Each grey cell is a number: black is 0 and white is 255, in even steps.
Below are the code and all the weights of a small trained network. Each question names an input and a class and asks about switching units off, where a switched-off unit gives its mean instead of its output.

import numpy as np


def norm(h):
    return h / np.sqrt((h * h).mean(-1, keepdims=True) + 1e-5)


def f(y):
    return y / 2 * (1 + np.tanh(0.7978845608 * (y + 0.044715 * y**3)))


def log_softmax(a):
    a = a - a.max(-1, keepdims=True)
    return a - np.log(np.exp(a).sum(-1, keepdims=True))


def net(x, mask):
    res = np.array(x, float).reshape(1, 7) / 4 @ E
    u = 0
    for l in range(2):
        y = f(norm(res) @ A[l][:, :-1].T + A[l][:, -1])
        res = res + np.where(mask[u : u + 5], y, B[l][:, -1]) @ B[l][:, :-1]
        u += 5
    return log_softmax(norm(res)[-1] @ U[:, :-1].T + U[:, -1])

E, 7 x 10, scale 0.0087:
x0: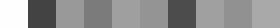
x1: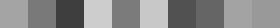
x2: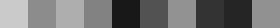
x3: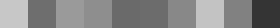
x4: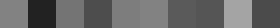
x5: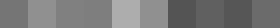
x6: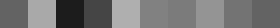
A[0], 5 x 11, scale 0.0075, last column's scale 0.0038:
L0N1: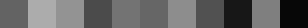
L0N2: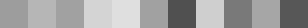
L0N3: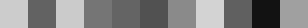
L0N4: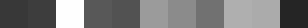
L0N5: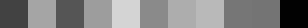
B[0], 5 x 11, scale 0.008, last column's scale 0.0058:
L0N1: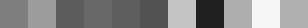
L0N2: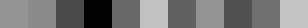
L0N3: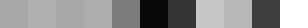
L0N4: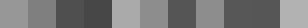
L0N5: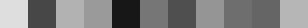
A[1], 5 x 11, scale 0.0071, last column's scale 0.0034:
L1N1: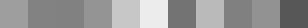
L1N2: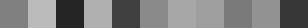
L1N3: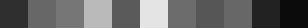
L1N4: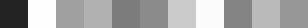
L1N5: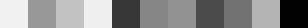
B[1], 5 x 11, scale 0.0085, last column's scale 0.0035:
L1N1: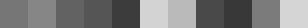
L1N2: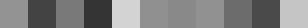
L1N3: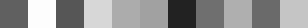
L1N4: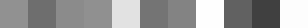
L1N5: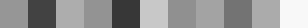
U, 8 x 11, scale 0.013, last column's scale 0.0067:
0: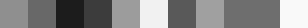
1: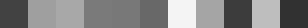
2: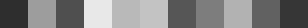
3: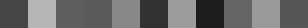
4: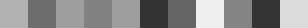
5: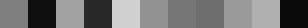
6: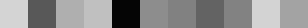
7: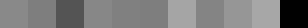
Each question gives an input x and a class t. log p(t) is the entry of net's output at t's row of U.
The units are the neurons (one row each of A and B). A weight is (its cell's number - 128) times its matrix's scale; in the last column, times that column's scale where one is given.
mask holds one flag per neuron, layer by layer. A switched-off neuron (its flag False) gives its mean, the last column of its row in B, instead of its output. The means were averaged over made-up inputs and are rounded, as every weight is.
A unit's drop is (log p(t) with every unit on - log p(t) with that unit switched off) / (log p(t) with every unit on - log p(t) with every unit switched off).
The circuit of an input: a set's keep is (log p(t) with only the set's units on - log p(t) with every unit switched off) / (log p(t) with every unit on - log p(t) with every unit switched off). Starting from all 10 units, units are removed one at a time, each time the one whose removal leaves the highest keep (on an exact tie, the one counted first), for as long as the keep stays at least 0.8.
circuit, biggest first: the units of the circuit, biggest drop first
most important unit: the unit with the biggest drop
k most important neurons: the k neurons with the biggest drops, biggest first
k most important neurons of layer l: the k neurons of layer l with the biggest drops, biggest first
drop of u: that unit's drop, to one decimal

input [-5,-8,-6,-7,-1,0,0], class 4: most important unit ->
L1N4
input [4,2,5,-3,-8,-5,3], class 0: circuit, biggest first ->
[L1N2; L0N3]
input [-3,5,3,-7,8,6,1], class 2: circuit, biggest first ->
[L1N3; L0N2]
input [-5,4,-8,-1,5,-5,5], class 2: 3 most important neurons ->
[L1N3; L0N2; L0N4]
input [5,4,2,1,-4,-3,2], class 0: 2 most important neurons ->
[L0N2; L0N5]
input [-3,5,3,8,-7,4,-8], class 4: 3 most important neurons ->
[L0N3; L1N4; L0N5]
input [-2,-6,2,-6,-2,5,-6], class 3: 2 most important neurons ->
[L0N4; L0N1]
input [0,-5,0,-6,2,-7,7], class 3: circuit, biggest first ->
[L0N1; L0N2]
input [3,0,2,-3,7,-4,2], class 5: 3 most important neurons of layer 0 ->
[L0N3; L0N2; L0N5]
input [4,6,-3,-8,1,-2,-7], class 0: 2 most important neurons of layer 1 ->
[L1N1; L1N5]
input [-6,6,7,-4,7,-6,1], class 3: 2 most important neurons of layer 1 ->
[L1N3; L1N2]
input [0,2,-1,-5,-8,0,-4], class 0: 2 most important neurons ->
[L0N2; L0N3]
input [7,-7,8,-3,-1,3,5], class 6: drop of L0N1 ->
0.2
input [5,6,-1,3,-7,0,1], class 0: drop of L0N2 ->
0.1
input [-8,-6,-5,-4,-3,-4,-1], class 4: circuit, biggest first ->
[L1N4]
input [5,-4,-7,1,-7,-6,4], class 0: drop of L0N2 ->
1.3
